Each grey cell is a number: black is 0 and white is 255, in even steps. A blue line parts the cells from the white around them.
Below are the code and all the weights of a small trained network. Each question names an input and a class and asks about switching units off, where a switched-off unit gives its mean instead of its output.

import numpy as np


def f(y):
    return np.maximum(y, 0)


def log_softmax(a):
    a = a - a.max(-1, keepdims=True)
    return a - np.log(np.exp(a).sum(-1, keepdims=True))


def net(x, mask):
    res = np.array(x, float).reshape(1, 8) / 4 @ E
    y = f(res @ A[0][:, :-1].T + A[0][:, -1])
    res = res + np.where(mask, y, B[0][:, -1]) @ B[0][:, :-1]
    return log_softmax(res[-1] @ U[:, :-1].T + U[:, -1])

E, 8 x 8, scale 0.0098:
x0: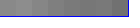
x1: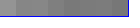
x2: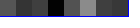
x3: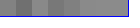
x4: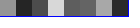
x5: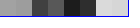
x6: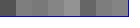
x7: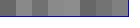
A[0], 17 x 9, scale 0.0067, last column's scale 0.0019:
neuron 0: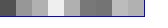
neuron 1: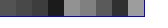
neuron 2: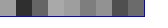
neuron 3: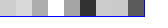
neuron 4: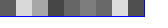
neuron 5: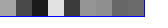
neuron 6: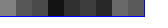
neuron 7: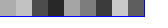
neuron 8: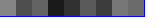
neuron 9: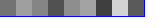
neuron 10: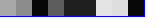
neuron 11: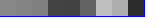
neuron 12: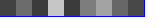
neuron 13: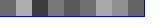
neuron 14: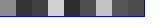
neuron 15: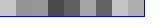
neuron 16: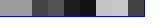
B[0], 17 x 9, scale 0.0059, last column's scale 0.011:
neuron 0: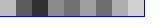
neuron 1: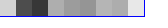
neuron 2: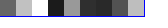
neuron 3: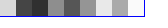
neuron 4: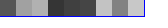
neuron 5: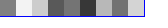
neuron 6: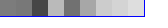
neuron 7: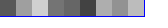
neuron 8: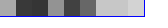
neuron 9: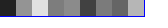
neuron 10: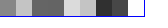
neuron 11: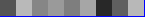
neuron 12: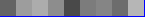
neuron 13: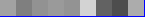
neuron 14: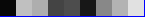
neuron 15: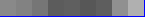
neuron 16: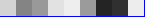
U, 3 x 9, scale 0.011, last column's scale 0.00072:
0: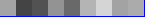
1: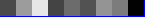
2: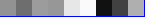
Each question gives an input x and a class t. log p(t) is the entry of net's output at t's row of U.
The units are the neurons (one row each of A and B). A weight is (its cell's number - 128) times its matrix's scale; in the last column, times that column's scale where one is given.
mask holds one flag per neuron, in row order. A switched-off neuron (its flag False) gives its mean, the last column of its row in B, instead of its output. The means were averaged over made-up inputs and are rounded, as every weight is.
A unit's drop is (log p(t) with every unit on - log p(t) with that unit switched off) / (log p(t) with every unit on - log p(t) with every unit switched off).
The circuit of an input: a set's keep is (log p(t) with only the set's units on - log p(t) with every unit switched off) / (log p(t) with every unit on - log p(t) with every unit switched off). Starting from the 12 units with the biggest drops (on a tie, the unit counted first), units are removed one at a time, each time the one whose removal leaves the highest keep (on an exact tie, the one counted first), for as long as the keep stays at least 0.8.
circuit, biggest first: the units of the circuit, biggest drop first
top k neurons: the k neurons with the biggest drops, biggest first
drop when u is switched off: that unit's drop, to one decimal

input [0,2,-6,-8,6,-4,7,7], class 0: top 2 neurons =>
neuron 3; neuron 0
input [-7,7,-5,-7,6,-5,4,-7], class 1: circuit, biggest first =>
neuron 2; neuron 16
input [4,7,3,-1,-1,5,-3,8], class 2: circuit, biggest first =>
neuron 16; neuron 10
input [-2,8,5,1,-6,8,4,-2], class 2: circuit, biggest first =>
neuron 16
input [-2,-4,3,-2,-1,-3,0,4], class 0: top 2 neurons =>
neuron 10; neuron 16
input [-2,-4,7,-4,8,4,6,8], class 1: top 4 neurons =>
neuron 14; neuron 5; neuron 2; neuron 3
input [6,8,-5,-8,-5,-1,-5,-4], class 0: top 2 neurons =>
neuron 3; neuron 14
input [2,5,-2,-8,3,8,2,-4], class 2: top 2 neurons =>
neuron 16; neuron 10
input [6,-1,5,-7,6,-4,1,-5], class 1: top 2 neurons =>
neuron 2; neuron 3
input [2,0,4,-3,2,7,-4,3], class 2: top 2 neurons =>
neuron 10; neuron 16
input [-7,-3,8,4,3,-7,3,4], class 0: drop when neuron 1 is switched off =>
0.2
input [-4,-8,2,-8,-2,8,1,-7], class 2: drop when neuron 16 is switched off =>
0.1
